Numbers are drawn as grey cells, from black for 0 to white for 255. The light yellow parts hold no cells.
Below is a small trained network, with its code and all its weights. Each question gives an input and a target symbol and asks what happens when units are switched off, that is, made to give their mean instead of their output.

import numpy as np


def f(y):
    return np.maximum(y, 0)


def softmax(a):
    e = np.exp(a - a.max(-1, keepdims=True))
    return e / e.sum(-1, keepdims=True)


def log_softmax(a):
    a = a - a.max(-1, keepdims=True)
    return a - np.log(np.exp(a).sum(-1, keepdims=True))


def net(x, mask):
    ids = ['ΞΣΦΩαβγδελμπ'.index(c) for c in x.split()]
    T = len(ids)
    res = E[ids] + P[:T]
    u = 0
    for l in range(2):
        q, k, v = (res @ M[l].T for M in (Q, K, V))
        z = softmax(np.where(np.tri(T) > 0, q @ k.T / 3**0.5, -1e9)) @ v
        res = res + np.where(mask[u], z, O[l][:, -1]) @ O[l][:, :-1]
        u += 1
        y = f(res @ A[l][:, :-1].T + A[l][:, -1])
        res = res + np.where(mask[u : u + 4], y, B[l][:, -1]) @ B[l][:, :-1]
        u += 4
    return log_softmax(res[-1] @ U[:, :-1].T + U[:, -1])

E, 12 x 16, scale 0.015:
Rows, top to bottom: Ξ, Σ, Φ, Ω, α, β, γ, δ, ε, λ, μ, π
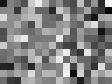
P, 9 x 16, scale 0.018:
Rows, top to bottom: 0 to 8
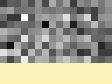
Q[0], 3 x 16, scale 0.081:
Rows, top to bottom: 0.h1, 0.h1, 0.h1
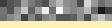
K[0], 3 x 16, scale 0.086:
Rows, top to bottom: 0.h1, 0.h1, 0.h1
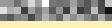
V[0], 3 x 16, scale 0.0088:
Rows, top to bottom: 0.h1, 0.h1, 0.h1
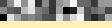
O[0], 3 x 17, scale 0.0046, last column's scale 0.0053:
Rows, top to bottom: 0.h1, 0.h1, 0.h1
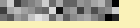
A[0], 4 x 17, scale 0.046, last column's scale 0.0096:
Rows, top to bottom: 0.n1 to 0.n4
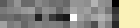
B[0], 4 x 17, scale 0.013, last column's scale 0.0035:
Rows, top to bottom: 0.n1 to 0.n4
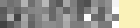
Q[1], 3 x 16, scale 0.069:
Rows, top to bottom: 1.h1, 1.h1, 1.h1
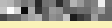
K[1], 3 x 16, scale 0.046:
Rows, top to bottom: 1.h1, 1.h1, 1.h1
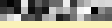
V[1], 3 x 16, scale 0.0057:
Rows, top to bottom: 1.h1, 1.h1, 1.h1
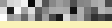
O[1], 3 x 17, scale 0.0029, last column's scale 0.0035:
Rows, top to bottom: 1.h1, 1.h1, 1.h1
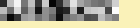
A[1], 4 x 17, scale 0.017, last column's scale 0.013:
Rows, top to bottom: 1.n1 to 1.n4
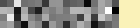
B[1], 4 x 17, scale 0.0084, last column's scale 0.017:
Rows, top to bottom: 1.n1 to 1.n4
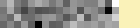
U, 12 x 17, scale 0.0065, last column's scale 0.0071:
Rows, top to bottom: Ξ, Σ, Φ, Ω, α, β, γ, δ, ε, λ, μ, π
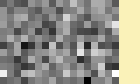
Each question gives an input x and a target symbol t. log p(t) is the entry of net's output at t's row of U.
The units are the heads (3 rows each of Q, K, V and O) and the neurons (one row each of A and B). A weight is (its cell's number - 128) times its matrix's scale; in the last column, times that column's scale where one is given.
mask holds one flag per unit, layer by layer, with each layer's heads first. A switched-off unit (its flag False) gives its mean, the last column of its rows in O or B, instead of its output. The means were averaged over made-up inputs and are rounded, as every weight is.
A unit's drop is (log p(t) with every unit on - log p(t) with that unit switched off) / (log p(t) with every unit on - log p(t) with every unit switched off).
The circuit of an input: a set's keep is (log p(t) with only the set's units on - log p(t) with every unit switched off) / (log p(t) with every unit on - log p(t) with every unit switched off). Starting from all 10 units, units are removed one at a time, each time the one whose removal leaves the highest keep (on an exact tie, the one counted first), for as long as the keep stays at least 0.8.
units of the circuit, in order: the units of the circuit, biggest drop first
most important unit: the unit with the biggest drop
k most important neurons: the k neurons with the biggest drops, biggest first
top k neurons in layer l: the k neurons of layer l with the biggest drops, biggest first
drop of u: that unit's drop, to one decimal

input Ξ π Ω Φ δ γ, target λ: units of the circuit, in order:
(0.h1 1.n2)
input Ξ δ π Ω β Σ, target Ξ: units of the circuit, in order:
(0.n2 0.h1)
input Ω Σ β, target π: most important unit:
0.h1
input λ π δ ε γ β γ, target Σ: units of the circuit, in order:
(1.n4 0.n1 0.n4)
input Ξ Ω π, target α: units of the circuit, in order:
(0.h1 1.n2)
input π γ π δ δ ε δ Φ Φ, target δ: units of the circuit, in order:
(0.h1 1.n3)
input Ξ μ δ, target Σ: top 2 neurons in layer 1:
(1.n3 1.n2)
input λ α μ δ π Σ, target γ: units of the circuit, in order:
(1.n3 0.h1 1.n2)
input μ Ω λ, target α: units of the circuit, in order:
(0.h1 1.n2 1.n3)
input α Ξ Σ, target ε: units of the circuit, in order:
(0.h1 0.n2)
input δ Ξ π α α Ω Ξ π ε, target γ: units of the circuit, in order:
(0.h1 1.n3 1.n2)
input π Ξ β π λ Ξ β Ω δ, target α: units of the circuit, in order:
(1.n2 0.h1)
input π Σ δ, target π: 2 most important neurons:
(1.n3 0.n2)
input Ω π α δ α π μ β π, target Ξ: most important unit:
0.h1
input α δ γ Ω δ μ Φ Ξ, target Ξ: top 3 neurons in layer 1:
(1.n1 1.n4 1.n3)
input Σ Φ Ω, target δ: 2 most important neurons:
(1.n3 0.n4)
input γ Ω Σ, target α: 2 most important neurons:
(1.n2 1.n1)
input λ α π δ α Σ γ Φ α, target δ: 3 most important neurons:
(1.n3 0.n4 1.n2)
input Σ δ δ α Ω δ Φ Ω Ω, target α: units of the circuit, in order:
(0.h1 1.n2 1.n3)
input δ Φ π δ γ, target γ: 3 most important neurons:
(0.n4 0.n1 1.n4)
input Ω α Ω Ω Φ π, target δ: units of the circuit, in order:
(1.n3 0.h1)
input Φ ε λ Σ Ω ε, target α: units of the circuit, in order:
(0.h1 1.n2)
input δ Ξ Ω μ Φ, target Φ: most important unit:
0.n4
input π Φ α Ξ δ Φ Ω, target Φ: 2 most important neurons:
(0.n1 1.n1)
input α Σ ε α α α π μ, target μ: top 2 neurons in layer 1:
(1.n3 1.n1)
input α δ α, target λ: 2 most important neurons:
(1.n2 1.n3)
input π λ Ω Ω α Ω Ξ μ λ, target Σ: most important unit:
1.h1
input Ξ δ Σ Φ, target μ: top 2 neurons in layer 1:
(1.n1 1.n3)
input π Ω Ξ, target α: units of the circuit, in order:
(0.h1 1.n2 1.n3)
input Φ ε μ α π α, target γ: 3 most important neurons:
(1.n2 1.n3 1.n1)
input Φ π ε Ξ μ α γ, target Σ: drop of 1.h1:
0.1
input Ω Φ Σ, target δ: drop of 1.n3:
0.9
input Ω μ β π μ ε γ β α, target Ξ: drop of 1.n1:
-0.1
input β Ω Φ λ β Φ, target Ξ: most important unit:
0.n2
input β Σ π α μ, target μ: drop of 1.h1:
0.2
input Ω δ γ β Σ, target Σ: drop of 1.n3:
0.4
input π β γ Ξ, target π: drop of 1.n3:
-0.1
